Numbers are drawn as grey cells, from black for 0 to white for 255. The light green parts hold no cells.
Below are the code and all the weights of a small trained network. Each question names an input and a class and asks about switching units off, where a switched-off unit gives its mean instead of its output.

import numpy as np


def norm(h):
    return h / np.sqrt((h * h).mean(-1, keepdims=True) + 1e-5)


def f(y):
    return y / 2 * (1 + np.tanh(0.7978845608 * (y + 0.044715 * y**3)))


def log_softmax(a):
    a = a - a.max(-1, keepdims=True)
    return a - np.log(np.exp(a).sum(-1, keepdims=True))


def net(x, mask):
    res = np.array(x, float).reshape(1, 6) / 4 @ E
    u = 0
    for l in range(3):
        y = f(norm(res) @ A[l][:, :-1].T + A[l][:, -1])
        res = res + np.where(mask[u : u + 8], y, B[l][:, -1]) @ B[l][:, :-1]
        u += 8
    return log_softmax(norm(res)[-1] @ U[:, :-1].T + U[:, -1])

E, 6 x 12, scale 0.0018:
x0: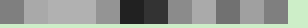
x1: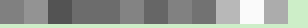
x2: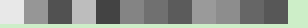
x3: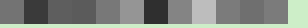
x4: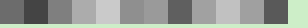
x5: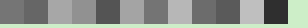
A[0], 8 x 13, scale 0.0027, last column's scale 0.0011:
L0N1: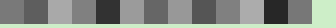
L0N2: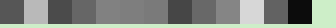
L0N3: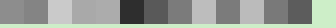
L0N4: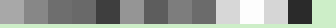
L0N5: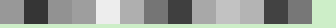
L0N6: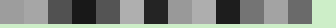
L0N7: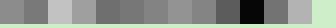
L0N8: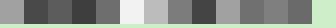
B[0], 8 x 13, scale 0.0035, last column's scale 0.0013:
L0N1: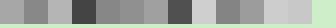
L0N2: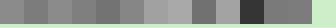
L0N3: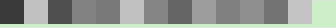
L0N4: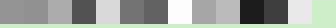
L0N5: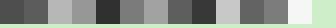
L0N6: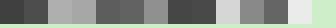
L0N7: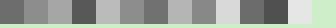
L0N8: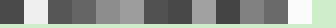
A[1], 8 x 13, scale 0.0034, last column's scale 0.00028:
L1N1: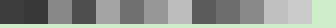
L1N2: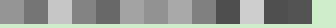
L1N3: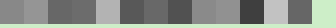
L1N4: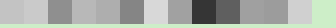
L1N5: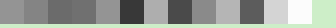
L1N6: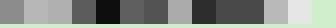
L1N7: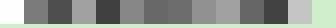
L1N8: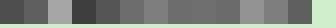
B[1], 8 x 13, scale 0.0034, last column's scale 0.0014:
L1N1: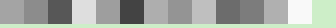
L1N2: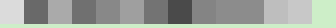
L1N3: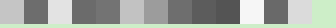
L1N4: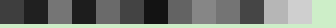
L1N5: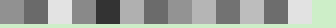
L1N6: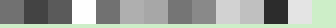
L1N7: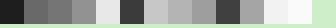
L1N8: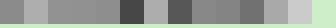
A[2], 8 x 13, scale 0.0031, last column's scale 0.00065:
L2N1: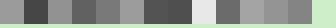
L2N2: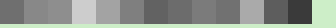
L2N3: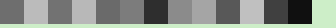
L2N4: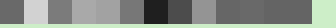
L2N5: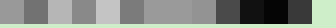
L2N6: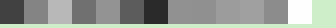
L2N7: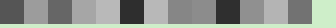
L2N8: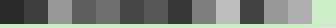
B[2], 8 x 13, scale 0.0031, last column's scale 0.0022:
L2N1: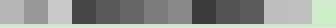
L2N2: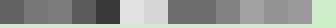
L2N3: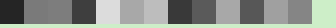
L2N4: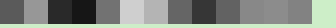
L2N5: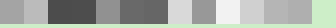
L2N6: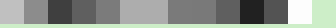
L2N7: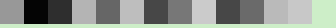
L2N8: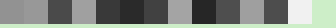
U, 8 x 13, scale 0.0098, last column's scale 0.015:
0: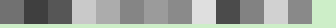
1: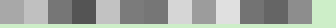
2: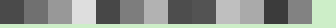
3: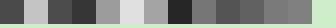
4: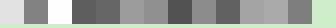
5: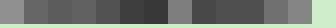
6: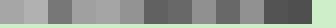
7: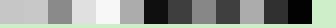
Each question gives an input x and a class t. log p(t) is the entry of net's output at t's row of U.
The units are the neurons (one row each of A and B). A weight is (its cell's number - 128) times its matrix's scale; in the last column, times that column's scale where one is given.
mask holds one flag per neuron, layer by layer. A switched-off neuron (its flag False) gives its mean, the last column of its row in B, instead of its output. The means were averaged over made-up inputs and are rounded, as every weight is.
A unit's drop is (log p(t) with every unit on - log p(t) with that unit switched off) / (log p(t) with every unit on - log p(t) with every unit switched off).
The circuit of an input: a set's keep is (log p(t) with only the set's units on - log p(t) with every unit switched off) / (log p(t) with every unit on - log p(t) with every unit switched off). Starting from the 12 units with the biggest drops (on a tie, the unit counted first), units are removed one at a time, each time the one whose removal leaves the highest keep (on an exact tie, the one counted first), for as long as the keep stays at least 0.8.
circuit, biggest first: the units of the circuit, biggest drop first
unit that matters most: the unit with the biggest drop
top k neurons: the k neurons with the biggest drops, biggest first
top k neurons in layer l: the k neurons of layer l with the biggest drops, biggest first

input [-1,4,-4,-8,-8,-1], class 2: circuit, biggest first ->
(L1N6)
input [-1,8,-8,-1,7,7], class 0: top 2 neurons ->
(L1N1 L0N7)
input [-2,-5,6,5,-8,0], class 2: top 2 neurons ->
(L0N6 L1N6)
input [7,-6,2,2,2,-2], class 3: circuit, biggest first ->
(L0N3 L2N4)
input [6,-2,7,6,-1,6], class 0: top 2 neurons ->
(L1N7 L0N8)
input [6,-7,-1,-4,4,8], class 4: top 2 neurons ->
(L1N2 L0N4)
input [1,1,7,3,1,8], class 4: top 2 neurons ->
(L0N1 L1N2)
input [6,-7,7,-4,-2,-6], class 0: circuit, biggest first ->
(L1N7 L2N7)
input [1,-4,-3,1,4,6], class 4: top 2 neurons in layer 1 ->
(L1N2 L1N7)
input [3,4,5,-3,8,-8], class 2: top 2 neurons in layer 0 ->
(L0N5 L0N1)
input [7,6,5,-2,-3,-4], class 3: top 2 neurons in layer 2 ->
(L2N3 L2N4)
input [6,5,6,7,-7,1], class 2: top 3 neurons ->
(L0N6 L1N6 L0N8)
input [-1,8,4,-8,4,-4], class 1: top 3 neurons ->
(L0N4 L0N2 L2N7)
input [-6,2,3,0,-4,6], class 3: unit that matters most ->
L0N8
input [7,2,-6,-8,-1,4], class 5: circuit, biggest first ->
(L1N4 L2N6)
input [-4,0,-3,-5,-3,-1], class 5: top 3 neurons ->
(L1N4 L0N3 L0N5)
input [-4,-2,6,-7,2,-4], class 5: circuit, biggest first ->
(L1N4 L2N8)
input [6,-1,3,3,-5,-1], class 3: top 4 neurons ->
(L0N5 L0N3 L2N3 L2N4)
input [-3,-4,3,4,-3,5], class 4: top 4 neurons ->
(L0N1 L0N4 L1N4 L1N2)
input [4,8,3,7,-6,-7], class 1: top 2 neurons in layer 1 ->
(L1N4 L1N2)
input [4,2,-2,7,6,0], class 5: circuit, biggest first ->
(L1N6 L2N8)
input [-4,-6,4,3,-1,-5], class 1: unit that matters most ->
L0N7
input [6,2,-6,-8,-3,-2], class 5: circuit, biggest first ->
(L1N4 L2N8)
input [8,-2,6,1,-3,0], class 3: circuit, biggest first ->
(L2N4 L2N3)
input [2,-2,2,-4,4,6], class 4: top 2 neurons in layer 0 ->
(L0N1 L0N6)
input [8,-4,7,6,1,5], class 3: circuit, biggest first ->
(L0N3 L2N4 L2N3)
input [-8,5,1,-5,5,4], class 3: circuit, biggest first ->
(L0N8)
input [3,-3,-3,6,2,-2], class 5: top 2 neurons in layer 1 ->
(L1N6 L1N7)
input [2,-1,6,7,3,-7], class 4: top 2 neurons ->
(L1N3 L1N5)
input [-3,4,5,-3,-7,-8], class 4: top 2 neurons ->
(L1N3 L1N5)
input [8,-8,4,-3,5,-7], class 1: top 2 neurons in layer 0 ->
(L0N7 L0N8)
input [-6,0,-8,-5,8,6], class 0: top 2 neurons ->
(L1N1 L0N6)
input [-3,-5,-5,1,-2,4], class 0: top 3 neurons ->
(L1N1 L0N4 L2N7)
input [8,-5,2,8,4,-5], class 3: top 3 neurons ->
(L0N3 L2N4 L1N4)
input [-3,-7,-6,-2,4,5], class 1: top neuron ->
(L2N5)
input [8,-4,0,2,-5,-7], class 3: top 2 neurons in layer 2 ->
(L2N3 L2N4)
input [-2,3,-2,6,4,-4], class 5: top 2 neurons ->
(L0N5 L1N6)
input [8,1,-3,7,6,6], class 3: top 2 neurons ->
(L0N3 L1N4)
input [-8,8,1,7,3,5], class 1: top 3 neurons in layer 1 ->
(L1N4 L1N3 L1N5)
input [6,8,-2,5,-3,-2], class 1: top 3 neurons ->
(L0N4 L0N8 L1N4)
